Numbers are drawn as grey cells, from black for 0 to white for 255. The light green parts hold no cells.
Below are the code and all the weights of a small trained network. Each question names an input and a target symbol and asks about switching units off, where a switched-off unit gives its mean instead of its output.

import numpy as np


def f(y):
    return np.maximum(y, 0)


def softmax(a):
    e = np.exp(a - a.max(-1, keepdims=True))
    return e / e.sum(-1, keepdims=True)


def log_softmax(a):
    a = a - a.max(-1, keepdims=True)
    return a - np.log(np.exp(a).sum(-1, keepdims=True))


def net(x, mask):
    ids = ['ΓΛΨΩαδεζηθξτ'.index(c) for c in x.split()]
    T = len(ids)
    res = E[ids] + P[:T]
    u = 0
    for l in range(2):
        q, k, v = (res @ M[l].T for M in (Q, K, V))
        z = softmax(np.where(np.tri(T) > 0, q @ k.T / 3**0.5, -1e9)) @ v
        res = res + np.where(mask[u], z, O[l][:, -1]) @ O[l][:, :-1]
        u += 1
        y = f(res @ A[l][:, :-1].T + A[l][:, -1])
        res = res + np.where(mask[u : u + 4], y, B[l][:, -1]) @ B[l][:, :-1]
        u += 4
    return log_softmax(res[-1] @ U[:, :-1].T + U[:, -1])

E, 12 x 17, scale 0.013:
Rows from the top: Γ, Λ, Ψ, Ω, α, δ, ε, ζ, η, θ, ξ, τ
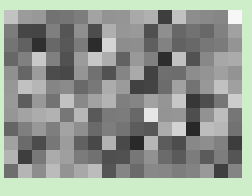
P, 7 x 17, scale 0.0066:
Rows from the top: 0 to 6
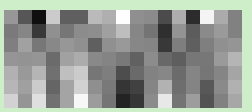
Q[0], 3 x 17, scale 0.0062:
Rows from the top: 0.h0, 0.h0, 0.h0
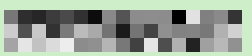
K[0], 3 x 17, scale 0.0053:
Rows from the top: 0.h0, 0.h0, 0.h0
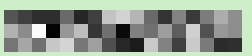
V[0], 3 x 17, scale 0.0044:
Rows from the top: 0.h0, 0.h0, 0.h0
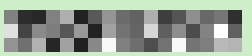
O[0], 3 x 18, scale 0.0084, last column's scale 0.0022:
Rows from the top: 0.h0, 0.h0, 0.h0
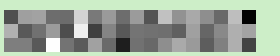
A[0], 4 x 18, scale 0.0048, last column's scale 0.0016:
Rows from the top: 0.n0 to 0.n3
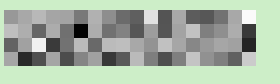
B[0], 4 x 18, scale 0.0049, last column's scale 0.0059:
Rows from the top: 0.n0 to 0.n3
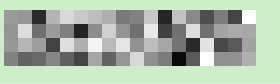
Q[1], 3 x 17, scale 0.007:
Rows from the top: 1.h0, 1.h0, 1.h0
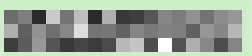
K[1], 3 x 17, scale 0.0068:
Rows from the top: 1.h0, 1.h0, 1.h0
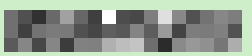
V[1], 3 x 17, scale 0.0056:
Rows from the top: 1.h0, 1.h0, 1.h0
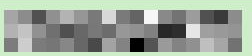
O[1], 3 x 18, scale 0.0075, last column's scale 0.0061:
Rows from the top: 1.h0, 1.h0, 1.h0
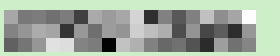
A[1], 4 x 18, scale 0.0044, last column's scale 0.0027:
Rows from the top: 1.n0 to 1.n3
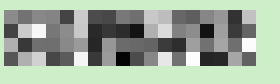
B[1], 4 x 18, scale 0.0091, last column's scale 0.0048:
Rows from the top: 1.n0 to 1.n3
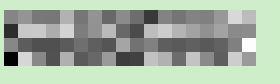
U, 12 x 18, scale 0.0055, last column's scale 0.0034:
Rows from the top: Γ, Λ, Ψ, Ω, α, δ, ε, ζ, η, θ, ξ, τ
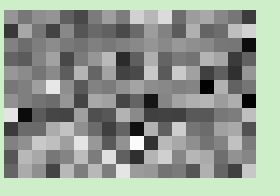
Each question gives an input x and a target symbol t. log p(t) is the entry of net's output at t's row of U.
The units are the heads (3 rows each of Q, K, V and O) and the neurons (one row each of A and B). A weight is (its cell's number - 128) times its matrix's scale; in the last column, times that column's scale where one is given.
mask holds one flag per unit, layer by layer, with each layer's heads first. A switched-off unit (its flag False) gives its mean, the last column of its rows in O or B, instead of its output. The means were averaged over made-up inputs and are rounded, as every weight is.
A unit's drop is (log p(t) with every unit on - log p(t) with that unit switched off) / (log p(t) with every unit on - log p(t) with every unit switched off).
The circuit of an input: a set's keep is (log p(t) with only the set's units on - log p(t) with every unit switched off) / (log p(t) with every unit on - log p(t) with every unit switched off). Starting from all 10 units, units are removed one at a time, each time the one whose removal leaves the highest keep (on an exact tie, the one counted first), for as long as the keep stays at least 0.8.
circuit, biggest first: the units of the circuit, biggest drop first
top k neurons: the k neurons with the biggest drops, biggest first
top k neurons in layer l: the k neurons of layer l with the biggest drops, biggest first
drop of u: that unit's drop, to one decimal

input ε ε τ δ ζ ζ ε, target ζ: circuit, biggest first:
[0.h0; 1.n2]
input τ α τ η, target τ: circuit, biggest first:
[0.h0]
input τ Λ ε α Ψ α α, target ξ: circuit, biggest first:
[1.h0; 1.n3]
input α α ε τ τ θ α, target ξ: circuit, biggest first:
[1.h0; 0.n0; 1.n1]
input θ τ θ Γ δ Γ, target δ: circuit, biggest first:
[1.h0; 0.h0; 0.n1]
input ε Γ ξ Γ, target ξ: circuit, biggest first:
[1.h0; 0.h0; 0.n3; 1.n3]
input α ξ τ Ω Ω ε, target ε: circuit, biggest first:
[1.h0; 0.h0; 0.n0]
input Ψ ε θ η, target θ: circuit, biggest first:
[0.h0; 1.h0]
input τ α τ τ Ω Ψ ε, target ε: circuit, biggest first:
[1.h0; 0.n0]
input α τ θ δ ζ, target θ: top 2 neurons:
[1.n0; 0.n0]
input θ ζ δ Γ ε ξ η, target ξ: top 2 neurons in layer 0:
[0.n3; 0.n0]
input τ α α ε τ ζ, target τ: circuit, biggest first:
[0.h0; 0.n2]
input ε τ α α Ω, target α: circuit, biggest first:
[1.h0; 0.n0]
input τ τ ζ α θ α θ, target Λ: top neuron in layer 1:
[1.n3]
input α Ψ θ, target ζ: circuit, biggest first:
[1.h0; 1.n2]
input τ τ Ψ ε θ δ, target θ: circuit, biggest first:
[1.h0; 0.h0]
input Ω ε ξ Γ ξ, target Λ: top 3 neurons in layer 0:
[0.n0; 0.n2; 0.n1]
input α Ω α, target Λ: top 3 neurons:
[0.n0; 1.n3; 1.n0]
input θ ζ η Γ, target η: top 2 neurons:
[0.n0; 0.n1]
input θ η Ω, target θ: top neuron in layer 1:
[1.n2]
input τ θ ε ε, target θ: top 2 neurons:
[1.n2; 0.n0]
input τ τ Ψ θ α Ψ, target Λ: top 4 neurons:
[0.n0; 1.n3; 0.n2; 0.n1]
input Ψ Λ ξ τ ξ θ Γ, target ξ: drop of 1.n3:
0.3
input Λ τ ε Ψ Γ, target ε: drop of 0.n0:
0.3
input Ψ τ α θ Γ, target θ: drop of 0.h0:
0.6
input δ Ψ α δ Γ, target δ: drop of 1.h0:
0.4
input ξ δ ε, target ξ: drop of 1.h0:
0.6
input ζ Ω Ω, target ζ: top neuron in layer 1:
[1.n2]
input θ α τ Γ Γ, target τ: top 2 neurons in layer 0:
[0.n2; 0.n0]
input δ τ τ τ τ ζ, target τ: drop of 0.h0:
0.5
